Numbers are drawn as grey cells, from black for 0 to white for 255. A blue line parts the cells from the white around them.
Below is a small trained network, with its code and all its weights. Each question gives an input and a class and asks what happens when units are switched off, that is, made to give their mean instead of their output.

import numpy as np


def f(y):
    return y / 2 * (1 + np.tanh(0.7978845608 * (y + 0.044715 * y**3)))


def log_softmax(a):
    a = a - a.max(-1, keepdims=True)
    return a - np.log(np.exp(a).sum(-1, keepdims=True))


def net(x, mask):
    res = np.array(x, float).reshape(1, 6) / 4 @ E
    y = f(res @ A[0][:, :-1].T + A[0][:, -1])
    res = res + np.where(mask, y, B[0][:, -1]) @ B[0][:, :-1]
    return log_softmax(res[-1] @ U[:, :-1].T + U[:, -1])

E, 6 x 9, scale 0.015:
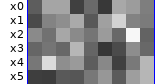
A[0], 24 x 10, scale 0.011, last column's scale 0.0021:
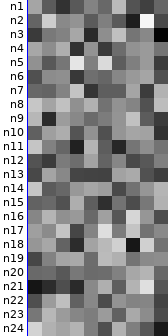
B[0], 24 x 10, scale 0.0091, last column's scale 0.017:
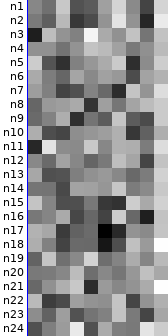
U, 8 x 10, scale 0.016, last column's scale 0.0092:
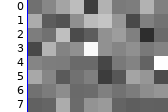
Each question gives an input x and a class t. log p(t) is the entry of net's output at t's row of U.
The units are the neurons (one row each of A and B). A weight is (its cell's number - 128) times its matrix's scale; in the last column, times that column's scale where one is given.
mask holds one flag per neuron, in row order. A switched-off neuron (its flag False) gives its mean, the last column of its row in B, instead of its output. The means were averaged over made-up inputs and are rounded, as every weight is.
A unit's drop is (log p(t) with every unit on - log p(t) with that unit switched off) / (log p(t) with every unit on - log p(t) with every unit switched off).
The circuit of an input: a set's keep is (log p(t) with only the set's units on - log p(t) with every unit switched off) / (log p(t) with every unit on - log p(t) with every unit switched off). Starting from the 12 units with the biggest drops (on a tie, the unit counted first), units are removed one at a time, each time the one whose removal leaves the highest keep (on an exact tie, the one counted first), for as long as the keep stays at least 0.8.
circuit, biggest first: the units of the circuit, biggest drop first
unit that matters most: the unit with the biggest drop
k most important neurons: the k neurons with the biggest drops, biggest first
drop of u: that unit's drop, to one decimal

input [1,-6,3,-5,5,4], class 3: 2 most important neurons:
(n11, n4)
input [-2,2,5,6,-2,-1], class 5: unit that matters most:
n7
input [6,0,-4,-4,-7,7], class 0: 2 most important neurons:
(n21, n2)
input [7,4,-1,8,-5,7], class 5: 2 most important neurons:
(n15, n7)
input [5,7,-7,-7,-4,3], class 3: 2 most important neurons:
(n3, n19)
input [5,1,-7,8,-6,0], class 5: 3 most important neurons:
(n15, n2, n9)
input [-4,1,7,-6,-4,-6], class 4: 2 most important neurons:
(n17, n9)
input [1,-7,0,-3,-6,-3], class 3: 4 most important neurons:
(n11, n2, n4, n16)
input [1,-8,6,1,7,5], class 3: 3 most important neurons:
(n11, n4, n1)
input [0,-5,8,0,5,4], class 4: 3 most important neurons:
(n17, n16, n2)
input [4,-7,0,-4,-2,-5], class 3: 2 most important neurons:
(n11, n21)
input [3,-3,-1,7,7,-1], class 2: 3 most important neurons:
(n2, n18, n17)
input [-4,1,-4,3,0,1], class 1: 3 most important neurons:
(n18, n17, n5)
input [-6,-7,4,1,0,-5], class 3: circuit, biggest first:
(n11)
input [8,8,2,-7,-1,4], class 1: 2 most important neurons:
(n10, n22)
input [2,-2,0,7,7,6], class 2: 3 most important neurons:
(n2, n18, n16)
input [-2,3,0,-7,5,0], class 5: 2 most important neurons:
(n18, n17)
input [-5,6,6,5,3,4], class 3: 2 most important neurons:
(n3, n18)
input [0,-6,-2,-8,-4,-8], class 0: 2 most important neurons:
(n24, n8)
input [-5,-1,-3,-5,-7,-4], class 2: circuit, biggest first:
(n1)
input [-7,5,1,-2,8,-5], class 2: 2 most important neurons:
(n2, n16)
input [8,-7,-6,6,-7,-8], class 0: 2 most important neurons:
(n24, n8)
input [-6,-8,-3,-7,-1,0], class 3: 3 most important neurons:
(n11, n14, n15)
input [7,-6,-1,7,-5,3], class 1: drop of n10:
0.1
